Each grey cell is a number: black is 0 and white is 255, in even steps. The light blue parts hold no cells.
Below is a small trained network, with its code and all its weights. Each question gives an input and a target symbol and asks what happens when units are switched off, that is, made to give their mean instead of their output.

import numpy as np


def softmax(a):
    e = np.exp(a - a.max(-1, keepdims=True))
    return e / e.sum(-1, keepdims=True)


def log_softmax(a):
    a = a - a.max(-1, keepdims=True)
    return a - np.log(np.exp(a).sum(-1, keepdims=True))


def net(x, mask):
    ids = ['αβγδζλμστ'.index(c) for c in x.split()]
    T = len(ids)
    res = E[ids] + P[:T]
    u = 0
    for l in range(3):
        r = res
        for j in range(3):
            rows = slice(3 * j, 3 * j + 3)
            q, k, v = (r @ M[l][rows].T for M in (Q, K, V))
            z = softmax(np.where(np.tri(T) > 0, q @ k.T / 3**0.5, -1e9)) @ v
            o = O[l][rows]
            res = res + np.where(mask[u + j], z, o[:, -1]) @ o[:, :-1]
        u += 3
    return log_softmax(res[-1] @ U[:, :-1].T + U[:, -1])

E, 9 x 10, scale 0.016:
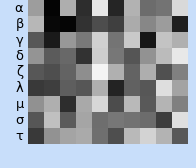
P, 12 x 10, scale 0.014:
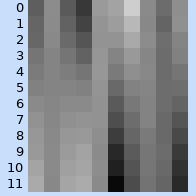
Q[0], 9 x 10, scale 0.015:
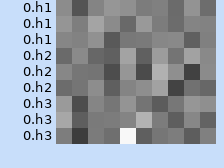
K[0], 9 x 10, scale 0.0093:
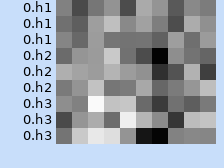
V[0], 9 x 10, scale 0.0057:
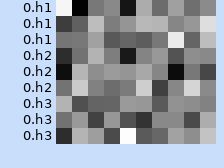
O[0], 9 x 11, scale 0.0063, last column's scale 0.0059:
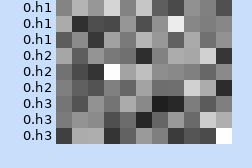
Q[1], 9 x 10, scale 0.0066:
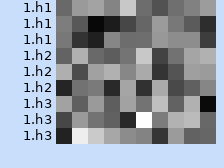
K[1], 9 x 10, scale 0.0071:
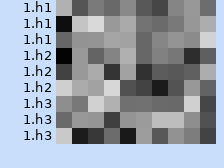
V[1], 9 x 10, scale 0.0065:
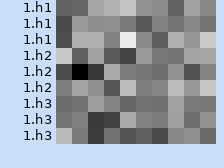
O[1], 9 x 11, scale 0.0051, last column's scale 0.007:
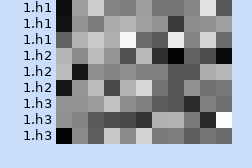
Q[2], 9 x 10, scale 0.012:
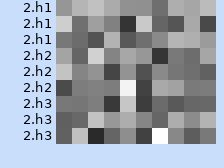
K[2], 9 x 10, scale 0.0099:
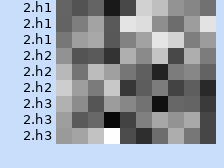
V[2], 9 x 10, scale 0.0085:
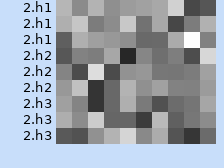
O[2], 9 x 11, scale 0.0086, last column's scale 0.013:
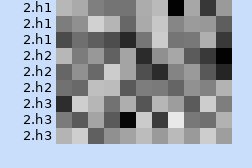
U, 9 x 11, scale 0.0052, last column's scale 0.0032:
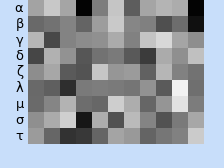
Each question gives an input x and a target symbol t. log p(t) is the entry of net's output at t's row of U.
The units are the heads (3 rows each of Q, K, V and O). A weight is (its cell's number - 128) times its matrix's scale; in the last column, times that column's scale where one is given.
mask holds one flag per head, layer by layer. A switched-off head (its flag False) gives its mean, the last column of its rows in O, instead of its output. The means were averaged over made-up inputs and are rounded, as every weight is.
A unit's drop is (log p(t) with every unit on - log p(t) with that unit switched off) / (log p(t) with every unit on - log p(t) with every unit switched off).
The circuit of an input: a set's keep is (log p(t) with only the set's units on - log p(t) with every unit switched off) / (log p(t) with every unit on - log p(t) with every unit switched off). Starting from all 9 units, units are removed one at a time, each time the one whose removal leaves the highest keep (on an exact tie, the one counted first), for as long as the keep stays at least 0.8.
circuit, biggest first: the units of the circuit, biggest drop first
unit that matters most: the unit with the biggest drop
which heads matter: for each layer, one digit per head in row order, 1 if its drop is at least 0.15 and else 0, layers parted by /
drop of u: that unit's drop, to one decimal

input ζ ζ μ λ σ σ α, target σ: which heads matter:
000 / 000 / 010
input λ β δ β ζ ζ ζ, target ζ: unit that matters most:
0.h1
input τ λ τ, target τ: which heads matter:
100 / 000 / 101
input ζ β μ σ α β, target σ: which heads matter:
001 / 000 / 011
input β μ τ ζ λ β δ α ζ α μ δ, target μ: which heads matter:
110 / 110 / 100
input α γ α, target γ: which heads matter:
010 / 000 / 111
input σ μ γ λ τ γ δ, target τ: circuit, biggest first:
2.h1, 2.h3
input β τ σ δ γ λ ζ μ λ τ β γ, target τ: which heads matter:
101 / 110 / 111
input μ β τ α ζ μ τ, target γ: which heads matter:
000 / 000 / 100
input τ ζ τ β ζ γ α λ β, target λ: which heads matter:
000 / 100 / 100
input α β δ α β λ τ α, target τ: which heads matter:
101 / 100 / 101
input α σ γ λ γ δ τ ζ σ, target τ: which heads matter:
001 / 100 / 101
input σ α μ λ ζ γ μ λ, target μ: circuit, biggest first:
2.h2, 2.h1
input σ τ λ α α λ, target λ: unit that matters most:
1.h2
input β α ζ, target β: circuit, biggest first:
2.h1, 0.h2, 1.h1, 2.h3
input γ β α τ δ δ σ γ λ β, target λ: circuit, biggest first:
2.h1, 1.h1
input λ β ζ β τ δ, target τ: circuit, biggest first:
1.h1, 2.h3, 2.h1
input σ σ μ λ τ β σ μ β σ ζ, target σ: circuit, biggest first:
2.h2, 1.h1
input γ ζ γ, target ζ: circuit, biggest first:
2.h3, 0.h2
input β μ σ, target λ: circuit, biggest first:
0.h3, 2.h1
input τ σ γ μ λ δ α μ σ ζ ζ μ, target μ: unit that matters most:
2.h1
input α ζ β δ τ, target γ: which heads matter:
001 / 000 / 100
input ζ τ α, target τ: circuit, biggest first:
2.h1, 2.h3
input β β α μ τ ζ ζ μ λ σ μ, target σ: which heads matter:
001 / 100 / 010
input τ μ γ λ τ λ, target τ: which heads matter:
100 / 000 / 101
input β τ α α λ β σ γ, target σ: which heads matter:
001 / 100 / 011
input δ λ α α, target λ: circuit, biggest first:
2.h1
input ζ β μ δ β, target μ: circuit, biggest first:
2.h1, 0.h1
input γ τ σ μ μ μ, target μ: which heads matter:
000 / 000 / 110
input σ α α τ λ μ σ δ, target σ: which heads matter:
100 / 000 / 010
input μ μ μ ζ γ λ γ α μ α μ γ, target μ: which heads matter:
000 / 000 / 110
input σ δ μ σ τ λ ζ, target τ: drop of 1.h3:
0.1
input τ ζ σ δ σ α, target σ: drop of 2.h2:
0.4
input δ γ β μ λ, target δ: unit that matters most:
1.h2
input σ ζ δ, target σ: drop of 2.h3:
0.2
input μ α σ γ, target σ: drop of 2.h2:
0.3
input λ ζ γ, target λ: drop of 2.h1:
0.7
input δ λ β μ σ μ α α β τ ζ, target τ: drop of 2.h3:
0.2
